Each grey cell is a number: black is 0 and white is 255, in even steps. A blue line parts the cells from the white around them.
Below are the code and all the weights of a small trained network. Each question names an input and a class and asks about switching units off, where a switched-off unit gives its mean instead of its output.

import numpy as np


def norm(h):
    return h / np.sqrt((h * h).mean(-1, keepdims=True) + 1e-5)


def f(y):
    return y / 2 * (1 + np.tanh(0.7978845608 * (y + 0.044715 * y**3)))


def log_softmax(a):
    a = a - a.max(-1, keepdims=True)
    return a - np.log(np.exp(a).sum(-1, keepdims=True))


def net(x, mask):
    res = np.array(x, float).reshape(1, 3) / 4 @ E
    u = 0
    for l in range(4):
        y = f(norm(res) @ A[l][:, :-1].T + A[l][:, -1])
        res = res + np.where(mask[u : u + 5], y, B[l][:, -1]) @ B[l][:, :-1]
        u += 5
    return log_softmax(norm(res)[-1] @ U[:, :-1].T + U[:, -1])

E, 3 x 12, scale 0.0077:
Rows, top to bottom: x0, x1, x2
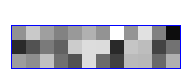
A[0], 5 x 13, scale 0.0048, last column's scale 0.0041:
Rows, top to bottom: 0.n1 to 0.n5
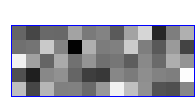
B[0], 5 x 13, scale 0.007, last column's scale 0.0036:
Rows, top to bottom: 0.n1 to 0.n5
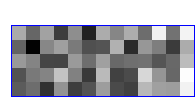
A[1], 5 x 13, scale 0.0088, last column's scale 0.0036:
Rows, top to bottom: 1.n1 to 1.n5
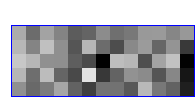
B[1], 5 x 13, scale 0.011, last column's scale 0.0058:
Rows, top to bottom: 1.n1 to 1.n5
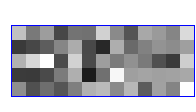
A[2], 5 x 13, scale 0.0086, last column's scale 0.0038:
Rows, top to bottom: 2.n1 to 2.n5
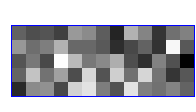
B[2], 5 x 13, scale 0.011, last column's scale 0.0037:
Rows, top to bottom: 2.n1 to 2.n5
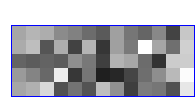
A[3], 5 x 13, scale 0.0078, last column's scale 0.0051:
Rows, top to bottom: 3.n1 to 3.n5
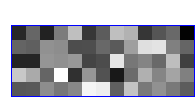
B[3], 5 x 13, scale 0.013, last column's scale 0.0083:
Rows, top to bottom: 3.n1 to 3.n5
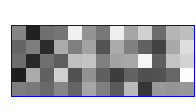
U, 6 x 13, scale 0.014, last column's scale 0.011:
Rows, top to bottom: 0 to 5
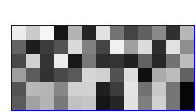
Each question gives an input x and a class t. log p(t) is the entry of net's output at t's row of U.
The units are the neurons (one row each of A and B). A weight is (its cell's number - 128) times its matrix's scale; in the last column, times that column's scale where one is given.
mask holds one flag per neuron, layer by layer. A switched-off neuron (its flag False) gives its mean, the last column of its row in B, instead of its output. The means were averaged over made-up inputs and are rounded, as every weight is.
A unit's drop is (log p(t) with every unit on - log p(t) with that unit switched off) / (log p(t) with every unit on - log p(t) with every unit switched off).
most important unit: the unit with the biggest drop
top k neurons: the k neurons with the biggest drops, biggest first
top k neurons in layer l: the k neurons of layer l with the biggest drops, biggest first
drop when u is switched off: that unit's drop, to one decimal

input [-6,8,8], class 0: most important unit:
2.n5
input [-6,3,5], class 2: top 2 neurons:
[2.n2 1.n5]
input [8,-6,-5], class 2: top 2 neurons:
[2.n4 0.n1]
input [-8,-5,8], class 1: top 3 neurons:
[1.n4 1.n2 0.n5]
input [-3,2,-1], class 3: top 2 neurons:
[0.n1 2.n4]
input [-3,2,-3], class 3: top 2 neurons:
[0.n4 2.n4]
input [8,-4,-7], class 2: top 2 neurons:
[2.n4 1.n4]
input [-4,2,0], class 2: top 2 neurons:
[1.n5 1.n3]
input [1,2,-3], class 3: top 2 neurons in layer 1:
[1.n4 1.n2]
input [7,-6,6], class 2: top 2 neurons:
[0.n1 2.n4]
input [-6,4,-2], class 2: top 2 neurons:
[1.n5 2.n2]
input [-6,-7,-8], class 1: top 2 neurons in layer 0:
[0.n4 0.n1]
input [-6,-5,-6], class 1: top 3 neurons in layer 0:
[0.n4 0.n1 0.n5]
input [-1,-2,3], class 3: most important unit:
0.n2
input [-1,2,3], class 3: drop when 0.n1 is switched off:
1.5
